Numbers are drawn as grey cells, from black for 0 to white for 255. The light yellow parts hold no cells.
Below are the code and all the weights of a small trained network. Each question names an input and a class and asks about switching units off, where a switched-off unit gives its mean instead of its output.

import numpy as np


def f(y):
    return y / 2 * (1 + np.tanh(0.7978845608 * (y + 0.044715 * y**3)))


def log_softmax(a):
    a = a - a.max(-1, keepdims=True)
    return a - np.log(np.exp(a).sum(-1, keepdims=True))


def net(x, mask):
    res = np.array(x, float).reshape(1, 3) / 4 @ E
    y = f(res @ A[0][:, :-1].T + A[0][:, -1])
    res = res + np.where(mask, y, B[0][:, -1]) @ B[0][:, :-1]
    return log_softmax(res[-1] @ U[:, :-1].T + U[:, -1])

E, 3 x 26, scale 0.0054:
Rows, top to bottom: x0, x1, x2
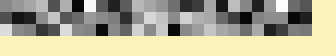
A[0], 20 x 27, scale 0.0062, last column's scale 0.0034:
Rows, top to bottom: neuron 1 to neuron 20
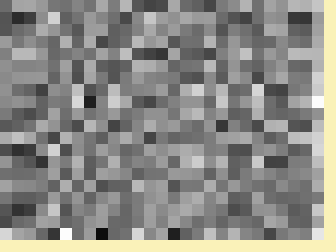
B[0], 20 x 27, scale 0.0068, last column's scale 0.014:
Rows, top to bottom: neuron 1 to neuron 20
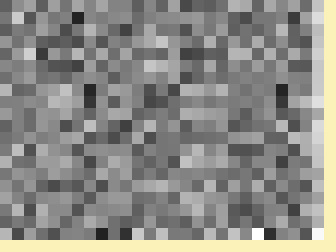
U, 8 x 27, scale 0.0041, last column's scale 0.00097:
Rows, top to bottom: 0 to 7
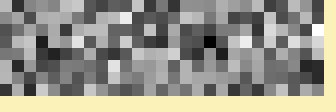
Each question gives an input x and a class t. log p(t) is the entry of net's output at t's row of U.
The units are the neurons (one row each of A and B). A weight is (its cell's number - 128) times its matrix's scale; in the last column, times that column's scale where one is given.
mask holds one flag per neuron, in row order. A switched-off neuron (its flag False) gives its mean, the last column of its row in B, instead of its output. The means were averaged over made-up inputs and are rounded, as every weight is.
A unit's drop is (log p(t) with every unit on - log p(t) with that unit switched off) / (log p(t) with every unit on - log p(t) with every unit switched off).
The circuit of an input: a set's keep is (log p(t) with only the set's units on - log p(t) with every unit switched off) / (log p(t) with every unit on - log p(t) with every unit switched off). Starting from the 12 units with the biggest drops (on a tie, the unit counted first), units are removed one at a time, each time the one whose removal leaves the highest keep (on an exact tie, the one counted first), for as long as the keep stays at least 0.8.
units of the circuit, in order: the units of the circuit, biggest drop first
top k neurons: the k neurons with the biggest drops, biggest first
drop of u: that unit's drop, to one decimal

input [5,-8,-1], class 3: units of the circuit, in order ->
(neuron 5)
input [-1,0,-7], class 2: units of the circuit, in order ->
(neuron 1; neuron 5; neuron 12)
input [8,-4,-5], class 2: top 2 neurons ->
(neuron 20; neuron 1)
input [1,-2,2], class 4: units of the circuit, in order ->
(neuron 8; neuron 14)
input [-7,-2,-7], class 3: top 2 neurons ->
(neuron 5; neuron 1)
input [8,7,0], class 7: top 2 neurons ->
(neuron 2; neuron 11)
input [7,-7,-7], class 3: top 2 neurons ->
(neuron 5; neuron 1)
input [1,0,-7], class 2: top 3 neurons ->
(neuron 1; neuron 5; neuron 2)
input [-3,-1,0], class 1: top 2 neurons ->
(neuron 20; neuron 5)
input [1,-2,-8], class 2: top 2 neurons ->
(neuron 9; neuron 12)
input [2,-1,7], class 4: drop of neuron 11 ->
-0.1
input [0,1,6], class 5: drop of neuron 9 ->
0.3
